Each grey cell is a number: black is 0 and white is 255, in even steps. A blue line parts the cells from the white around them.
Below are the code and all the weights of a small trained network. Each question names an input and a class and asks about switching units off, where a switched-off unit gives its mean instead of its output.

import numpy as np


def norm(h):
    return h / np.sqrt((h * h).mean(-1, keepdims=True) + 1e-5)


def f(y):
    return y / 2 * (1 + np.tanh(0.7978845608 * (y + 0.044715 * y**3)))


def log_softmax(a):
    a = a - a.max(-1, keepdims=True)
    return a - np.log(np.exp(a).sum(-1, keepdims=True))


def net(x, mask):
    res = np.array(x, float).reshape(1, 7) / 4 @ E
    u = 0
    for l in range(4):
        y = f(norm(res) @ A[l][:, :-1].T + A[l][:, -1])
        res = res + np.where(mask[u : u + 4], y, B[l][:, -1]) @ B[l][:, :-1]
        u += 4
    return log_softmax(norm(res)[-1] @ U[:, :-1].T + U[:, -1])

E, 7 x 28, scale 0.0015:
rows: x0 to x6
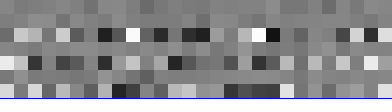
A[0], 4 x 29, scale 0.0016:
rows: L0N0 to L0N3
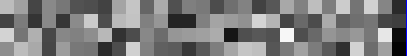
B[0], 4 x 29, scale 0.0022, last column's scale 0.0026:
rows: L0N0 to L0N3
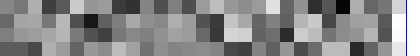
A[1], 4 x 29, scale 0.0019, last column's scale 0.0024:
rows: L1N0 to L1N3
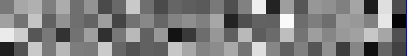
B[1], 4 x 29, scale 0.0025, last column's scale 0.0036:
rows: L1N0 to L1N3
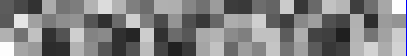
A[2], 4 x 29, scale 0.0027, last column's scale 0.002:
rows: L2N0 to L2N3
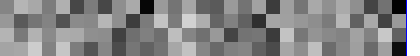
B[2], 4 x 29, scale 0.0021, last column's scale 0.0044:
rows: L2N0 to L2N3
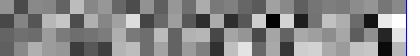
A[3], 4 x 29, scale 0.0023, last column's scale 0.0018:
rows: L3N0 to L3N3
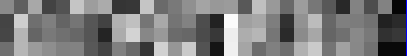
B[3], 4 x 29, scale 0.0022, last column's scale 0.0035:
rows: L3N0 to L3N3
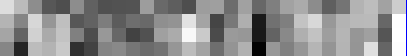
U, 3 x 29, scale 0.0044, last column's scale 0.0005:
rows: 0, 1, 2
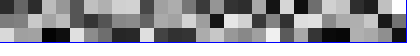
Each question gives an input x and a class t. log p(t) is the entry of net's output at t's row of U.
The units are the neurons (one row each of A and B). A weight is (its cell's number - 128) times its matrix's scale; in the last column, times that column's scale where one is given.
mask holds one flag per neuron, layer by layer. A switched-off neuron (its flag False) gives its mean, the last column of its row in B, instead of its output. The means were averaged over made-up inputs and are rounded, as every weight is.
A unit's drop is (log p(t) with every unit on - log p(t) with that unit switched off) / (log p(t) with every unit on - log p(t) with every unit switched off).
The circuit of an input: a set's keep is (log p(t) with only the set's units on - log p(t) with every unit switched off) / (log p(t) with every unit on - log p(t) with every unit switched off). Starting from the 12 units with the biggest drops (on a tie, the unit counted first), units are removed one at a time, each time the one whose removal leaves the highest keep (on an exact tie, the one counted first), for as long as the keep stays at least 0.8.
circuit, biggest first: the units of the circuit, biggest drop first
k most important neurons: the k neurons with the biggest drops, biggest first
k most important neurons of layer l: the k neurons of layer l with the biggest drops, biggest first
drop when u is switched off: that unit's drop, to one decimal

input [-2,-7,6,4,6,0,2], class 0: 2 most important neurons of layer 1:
[L1N0, L1N3]
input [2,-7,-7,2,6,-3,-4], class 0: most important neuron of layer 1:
[L1N3]
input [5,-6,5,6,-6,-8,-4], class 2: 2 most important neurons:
[L1N3, L2N1]
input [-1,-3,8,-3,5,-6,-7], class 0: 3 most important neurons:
[L1N0, L0N3, L0N2]
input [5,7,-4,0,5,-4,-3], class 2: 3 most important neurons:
[L1N2, L1N0, L0N3]
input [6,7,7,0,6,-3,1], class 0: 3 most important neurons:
[L1N0, L0N3, L1N3]
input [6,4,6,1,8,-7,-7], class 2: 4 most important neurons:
[L1N2, L0N2, L2N2, L2N3]
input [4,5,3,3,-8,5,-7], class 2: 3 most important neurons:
[L1N3, L0N2, L2N3]
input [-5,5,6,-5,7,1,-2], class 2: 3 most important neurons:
[L1N2, L2N1, L0N0]
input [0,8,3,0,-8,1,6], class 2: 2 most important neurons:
[L1N3, L0N1]
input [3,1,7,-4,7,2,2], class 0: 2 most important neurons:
[L1N0, L0N3]
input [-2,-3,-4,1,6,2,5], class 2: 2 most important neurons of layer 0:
[L0N1, L0N0]
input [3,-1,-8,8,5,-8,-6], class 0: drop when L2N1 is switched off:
0.6
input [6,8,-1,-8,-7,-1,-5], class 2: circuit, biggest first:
[L1N3]
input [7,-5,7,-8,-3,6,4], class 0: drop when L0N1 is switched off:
0.0
